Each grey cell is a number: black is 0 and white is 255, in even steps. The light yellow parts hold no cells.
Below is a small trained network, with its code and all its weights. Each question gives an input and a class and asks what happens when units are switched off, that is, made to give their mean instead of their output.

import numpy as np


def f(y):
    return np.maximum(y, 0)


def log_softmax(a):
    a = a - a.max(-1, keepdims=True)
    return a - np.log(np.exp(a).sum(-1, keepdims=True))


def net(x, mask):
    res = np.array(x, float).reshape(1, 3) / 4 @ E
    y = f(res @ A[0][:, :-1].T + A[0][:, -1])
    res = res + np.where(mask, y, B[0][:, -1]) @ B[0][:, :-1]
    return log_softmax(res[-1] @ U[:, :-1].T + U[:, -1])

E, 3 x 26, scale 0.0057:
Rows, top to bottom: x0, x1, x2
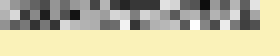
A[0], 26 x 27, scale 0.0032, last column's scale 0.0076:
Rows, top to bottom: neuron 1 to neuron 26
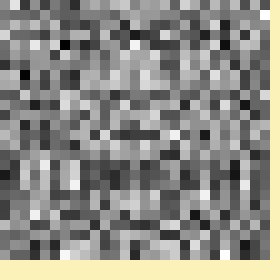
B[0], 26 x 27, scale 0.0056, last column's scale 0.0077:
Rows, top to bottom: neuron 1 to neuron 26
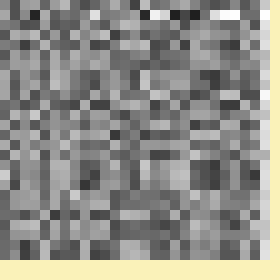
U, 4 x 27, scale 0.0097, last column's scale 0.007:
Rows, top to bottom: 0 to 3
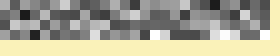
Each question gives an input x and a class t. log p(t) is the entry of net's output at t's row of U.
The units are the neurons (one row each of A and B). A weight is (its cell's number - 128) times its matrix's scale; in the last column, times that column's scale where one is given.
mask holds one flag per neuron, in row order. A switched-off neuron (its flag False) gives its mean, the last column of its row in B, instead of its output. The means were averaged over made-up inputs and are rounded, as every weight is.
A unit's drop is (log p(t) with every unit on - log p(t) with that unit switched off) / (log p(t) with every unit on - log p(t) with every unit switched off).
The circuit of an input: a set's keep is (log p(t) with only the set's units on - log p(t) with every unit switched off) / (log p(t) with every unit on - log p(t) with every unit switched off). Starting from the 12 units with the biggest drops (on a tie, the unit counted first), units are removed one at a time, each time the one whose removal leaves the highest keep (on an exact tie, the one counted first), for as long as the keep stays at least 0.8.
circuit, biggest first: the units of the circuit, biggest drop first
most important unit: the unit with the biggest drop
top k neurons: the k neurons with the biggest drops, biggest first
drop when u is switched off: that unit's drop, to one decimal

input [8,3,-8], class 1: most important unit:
neuron 5
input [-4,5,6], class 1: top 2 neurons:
[neuron 11; neuron 26]
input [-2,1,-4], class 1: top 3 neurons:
[neuron 5; neuron 22; neuron 10]
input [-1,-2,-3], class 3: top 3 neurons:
[neuron 11; neuron 26; neuron 25]
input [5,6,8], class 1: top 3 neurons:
[neuron 11; neuron 25; neuron 26]
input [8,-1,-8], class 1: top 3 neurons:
[neuron 5; neuron 3; neuron 22]
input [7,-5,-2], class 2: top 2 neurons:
[neuron 14; neuron 4]
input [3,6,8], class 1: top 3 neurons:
[neuron 11; neuron 25; neuron 26]
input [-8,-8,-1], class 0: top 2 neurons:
[neuron 18; neuron 19]
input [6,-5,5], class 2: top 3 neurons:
[neuron 14; neuron 4; neuron 23]
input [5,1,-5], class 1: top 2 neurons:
[neuron 5; neuron 3]
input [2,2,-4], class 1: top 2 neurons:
[neuron 5; neuron 10]
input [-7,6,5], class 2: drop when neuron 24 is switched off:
0.2
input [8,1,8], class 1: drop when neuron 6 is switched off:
0.0
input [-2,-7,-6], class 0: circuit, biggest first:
[neuron 18]
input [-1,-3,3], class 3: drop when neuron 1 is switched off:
0.2
